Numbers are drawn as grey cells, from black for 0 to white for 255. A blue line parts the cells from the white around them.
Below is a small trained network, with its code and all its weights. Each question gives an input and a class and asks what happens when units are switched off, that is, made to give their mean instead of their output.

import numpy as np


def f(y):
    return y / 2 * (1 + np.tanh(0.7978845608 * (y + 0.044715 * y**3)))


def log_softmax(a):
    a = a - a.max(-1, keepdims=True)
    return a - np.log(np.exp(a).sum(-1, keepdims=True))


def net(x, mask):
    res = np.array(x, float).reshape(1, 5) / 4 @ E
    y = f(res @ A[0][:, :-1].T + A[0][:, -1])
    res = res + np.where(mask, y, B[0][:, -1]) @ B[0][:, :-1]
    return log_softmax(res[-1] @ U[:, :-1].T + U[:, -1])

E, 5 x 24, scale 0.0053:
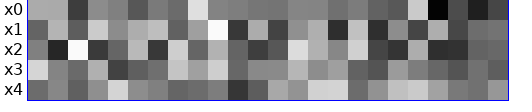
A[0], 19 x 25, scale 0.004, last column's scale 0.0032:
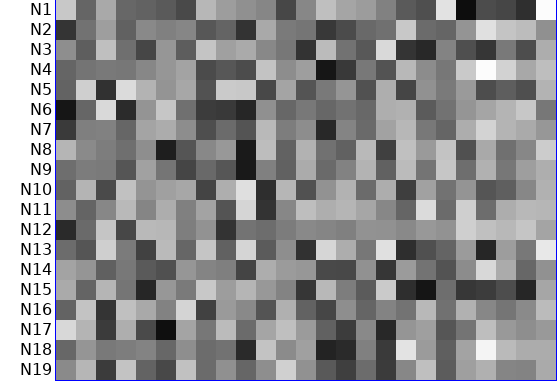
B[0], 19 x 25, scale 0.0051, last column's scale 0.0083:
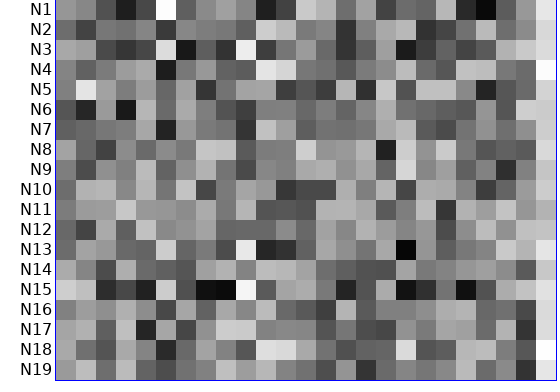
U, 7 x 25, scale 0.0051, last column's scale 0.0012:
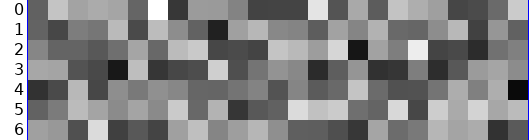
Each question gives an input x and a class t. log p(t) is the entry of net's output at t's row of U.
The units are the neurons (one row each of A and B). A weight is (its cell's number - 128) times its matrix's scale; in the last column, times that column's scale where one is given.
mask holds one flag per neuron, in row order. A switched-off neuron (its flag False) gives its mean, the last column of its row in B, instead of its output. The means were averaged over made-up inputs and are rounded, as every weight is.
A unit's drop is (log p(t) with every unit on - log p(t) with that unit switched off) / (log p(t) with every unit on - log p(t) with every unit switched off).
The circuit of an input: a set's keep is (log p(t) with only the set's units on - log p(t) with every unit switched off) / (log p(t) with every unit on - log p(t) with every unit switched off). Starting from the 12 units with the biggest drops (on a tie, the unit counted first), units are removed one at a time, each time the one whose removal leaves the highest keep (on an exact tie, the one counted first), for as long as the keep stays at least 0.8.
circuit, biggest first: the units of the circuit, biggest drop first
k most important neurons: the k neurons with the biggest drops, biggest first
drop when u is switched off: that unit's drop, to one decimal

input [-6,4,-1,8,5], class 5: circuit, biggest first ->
[N11]
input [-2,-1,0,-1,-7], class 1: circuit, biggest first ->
[N1, N17]
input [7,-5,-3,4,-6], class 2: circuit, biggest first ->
[N1, N8]
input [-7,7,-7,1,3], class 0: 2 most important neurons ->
[N10, N5]
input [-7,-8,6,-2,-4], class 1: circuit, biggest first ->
[N9, N2]
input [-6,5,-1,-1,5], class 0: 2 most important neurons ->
[N10, N16]
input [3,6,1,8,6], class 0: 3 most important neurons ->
[N10, N5, N11]
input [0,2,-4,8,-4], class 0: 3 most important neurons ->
[N18, N5, N4]
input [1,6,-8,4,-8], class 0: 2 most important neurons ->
[N5, N10]
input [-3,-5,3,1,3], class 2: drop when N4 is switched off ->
0.1
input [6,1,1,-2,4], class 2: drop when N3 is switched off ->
0.2
